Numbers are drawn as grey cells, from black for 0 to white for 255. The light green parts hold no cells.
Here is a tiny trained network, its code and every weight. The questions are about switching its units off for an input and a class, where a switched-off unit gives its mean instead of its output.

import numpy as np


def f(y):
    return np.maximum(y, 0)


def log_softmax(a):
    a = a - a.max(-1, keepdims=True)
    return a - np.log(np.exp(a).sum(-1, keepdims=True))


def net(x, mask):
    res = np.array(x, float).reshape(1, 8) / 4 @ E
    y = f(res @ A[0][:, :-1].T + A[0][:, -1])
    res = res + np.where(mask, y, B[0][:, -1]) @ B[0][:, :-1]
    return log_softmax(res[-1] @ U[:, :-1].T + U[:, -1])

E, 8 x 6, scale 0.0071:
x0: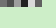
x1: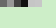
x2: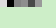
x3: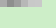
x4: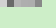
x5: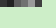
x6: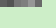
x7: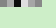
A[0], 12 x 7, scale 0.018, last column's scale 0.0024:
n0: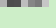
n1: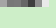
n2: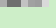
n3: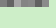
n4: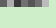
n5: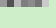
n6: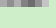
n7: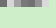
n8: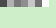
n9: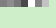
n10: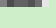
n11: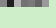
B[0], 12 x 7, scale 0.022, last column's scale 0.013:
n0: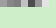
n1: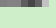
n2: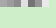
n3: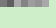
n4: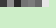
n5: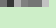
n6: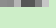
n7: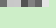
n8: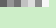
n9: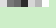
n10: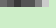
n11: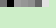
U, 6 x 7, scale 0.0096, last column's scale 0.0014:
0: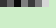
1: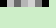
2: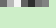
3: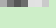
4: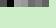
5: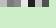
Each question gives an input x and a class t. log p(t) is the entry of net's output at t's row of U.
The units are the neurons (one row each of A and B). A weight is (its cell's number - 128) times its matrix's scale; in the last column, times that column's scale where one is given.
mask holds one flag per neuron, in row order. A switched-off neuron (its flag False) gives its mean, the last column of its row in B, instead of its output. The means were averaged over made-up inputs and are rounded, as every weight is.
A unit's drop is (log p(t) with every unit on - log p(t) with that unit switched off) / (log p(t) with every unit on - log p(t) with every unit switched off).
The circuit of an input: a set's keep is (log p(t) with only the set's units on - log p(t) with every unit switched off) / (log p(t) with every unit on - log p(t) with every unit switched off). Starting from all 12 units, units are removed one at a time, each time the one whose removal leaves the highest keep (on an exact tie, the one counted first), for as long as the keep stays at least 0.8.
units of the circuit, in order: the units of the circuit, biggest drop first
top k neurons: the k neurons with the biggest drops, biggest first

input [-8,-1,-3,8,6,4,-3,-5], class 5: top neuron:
n2
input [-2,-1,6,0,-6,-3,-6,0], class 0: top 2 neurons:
n7, n10
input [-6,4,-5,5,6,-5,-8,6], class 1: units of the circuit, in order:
n8, n7
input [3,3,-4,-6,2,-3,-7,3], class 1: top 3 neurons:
n4, n7, n8
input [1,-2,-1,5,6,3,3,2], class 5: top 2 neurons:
n2, n0
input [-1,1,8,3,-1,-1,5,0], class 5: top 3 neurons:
n0, n2, n4
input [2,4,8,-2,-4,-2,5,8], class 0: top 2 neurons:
n10, n4
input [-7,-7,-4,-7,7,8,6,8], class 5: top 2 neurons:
n0, n2
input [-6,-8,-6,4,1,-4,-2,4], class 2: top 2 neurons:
n7, n6
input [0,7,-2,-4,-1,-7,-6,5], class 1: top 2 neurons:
n4, n7
